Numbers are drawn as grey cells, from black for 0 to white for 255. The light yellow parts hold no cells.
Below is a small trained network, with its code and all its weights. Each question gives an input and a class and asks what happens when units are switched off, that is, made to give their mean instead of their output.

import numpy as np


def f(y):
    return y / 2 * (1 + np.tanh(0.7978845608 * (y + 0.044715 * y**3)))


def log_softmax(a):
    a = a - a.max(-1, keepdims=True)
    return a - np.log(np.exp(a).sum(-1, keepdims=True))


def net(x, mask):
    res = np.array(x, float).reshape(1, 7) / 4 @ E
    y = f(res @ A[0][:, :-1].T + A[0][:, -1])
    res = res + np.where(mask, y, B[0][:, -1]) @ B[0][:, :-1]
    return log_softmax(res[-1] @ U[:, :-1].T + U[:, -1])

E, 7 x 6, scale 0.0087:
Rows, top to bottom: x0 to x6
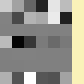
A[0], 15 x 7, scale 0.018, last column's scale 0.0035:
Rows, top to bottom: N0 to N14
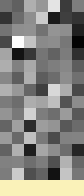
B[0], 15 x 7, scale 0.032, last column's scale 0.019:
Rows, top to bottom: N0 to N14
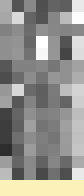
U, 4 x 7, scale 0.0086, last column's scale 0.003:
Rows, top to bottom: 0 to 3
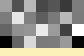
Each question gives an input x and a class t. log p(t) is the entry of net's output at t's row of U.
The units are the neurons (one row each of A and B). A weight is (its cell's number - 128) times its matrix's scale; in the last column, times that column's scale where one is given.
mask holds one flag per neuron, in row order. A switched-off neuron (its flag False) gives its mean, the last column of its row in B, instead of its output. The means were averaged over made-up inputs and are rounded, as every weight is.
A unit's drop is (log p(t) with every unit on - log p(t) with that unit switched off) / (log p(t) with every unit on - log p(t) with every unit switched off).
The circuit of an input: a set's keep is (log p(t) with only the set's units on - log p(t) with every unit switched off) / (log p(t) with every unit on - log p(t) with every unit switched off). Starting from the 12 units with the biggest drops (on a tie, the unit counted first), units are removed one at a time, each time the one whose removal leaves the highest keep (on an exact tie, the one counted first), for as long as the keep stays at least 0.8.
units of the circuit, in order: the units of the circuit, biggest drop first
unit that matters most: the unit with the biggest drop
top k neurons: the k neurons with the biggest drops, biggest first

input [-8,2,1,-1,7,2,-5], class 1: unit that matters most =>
N1
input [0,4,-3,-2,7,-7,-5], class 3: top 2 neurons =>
N14, N10
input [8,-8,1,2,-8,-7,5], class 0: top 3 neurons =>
N14, N1, N13
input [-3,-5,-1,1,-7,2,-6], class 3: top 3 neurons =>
N12, N10, N0
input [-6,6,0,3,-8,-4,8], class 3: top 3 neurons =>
N11, N14, N9
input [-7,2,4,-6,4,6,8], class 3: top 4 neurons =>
N9, N11, N7, N6
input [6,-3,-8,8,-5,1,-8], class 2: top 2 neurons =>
N4, N1
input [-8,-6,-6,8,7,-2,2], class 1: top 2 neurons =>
N1, N3
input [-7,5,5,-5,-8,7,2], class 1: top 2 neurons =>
N1, N14
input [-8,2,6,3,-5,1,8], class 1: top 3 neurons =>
N1, N12, N10
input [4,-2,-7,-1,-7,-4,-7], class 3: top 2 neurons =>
N12, N1
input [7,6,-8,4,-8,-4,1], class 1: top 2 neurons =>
N7, N14
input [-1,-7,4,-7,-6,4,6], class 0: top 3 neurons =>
N14, N4, N13
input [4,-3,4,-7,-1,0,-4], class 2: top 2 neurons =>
N3, N1
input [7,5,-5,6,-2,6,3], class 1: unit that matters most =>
N7
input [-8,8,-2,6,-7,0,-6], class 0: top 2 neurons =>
N0, N8
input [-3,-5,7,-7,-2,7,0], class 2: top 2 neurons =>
N3, N0
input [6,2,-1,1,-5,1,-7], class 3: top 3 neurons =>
N1, N12, N10
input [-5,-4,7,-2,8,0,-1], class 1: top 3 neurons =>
N1, N0, N8
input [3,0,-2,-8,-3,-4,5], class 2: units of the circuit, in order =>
N3
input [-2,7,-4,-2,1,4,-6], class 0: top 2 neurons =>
N0, N8
